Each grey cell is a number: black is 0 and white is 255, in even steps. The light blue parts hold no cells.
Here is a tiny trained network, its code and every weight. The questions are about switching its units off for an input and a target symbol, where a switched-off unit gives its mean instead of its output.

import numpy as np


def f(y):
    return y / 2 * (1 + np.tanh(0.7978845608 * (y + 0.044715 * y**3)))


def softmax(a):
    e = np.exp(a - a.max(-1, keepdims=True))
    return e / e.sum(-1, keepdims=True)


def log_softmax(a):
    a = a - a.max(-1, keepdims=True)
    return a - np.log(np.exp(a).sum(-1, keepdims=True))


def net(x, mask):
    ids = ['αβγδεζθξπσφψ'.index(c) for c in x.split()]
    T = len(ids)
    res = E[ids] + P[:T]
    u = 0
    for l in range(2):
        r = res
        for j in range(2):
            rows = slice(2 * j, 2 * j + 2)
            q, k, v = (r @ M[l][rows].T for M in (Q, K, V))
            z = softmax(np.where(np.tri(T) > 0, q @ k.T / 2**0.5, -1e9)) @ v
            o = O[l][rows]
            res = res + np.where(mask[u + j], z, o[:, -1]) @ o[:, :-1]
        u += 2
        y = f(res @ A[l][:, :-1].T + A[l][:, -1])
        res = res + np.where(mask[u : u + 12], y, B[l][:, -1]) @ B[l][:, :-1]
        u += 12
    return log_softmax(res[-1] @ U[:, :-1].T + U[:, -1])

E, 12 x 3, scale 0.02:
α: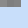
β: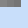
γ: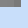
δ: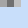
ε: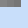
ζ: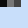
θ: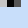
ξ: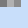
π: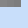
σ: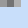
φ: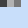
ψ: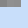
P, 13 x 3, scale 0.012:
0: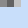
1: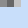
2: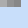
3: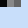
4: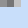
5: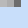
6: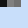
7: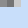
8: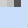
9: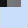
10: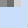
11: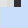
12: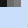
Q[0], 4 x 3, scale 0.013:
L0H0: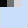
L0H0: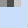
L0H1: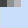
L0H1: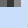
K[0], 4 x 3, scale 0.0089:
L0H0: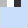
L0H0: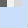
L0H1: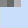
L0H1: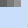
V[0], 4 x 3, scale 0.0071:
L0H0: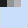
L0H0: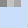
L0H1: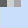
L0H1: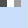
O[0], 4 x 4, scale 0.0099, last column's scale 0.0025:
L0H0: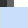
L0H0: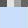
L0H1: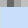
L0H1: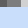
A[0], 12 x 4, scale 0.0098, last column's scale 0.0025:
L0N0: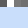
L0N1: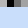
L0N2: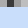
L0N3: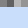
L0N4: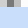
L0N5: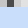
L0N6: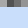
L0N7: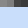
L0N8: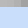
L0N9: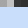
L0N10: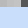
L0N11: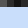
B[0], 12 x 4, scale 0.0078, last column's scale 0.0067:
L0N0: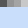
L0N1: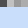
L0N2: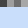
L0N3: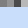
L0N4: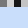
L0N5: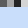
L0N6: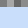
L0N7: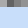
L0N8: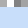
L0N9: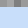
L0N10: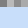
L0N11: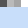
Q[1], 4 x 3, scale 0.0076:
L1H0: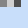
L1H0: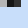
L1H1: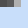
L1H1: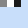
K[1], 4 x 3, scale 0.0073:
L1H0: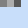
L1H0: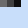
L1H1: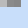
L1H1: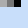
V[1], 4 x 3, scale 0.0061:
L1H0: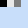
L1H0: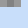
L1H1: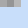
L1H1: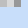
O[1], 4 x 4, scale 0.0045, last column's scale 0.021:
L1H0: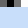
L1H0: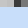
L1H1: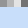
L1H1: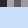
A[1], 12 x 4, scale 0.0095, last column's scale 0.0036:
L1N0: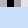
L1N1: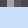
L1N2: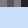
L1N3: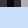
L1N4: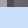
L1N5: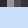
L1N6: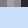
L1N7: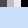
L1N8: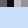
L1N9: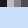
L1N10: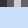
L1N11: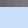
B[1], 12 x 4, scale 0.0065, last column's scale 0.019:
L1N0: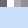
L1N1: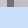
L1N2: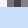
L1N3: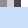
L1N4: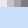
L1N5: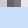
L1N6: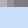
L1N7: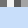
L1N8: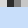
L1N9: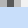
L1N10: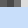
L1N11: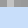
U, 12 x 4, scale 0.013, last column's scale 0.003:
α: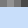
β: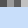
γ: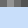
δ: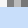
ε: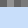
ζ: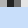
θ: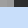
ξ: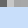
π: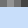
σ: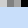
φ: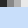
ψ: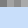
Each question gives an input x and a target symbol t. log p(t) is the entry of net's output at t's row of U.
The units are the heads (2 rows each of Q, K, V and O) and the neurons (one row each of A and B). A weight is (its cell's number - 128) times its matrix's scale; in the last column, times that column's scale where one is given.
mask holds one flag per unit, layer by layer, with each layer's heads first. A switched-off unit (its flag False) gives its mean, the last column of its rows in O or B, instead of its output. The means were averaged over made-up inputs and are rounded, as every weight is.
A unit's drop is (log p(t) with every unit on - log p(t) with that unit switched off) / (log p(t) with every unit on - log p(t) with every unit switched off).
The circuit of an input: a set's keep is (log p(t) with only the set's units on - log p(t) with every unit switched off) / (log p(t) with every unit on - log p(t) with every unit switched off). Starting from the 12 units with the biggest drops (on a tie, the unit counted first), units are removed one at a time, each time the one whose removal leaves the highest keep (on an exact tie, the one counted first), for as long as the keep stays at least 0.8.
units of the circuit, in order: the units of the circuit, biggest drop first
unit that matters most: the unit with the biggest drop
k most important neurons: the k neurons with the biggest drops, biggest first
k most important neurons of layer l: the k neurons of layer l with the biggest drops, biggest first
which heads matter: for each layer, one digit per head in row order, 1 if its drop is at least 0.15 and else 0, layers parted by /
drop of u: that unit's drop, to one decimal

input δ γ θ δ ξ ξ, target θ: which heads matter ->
10 / 00
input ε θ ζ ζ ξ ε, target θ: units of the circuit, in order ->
(L0H0; L1N9)
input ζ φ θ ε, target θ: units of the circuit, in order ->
(L0H0)
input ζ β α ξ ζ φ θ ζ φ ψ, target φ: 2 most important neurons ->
(L1N5; L0N5)
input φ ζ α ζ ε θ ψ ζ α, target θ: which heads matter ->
10 / 01
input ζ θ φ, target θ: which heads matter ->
10 / 01
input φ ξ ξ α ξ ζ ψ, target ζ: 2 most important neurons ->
(L1N8; L0N8)
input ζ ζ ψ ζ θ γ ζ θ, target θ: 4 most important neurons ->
(L0N5; L1N3; L0N4; L0N3)
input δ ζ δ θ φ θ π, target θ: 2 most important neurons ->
(L1N9; L1N3)
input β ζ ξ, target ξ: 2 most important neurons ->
(L1N8; L1N5)
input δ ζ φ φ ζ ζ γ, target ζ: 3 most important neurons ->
(L1N8; L1N7; L1N10)
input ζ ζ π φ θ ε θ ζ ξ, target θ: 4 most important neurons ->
(L1N9; L1N1; L1N8; L1N5)
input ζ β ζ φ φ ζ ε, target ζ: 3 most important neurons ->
(L1N8; L1N7; L1N10)
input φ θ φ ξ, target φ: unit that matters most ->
L0N0
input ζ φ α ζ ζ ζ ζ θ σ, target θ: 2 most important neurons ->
(L0N5; L0N4)
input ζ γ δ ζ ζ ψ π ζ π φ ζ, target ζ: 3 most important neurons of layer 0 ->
(L0N4; L0N5; L0N8)
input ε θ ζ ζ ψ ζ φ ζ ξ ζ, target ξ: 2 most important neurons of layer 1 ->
(L1N7; L1N8)
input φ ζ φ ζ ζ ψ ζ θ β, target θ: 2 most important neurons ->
(L1N9; L0N4)
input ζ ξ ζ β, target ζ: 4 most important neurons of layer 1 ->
(L1N8; L1N7; L1N10; L1N2)
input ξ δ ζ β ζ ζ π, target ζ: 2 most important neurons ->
(L1N8; L1N7)
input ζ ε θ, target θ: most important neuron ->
(L0N5)
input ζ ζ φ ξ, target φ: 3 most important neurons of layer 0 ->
(L0N5; L0N4; L0N0)
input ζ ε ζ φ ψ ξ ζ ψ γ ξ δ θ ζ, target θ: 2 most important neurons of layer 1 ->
(L1N3; L1N5)
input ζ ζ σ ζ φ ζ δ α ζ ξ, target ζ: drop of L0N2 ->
-0.1
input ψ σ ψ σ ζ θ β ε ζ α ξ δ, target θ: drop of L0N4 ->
0.2
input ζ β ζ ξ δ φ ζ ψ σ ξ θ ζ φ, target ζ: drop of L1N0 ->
0.1
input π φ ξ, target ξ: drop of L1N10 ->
0.1
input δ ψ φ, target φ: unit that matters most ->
L1N3
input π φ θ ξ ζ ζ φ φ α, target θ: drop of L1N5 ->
0.0
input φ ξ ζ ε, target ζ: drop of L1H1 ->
-0.1
